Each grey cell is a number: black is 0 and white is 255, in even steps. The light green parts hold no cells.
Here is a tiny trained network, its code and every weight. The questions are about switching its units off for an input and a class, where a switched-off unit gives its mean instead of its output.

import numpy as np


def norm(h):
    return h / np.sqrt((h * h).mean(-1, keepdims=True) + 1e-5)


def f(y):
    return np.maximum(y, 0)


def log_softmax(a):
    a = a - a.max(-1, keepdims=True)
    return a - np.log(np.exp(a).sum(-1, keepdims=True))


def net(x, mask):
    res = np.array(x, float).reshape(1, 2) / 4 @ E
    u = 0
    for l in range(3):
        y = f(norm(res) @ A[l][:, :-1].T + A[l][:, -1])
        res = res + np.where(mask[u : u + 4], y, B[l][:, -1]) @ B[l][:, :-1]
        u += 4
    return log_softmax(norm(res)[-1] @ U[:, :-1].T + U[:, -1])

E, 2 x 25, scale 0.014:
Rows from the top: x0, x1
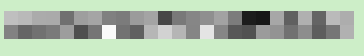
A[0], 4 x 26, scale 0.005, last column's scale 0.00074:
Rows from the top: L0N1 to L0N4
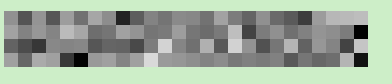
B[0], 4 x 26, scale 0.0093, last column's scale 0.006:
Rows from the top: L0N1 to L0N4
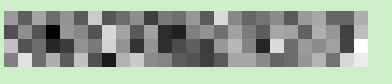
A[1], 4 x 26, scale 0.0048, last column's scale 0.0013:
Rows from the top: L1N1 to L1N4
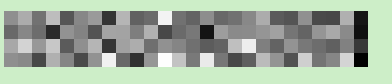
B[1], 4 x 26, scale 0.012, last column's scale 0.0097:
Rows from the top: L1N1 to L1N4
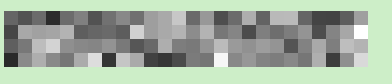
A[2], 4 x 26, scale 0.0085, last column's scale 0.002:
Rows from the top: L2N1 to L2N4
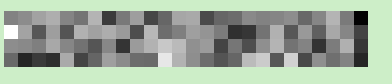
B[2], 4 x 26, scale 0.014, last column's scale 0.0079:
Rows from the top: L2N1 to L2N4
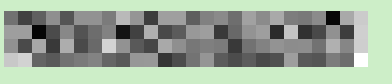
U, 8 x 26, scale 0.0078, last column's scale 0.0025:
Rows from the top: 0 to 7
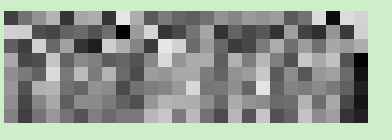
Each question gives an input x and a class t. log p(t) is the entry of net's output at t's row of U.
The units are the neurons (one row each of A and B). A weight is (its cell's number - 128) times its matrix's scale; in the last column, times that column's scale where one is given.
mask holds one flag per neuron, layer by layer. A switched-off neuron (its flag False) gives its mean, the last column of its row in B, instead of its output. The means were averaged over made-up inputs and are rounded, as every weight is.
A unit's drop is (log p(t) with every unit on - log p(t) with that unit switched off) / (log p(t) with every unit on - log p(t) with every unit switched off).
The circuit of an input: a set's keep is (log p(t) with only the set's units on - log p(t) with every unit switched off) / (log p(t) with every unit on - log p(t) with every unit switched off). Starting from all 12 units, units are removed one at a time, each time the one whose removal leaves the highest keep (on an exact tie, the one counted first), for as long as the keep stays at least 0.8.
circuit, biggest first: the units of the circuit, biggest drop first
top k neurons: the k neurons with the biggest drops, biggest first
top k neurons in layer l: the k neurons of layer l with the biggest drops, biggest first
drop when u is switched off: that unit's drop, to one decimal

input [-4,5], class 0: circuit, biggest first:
[L1N4]
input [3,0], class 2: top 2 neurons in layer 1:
[L1N4; L1N2]
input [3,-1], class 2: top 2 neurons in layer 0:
[L0N2; L0N3]
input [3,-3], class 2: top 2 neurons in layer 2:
[L2N4; L2N2]
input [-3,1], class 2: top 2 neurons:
[L1N2; L0N3]
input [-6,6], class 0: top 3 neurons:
[L1N4; L0N2; L2N2]
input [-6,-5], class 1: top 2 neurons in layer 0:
[L0N4; L0N3]
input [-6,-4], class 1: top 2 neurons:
[L1N4; L0N4]
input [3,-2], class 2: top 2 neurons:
[L1N2; L1N4]
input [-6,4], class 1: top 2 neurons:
[L0N3; L2N4]
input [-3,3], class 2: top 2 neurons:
[L1N2; L0N3]
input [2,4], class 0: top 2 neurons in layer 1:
[L1N2; L1N4]
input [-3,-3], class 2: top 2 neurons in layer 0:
[L0N1; L0N4]
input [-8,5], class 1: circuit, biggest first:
[L2N4]
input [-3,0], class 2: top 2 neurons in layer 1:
[L1N2; L1N4]
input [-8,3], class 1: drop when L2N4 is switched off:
0.2
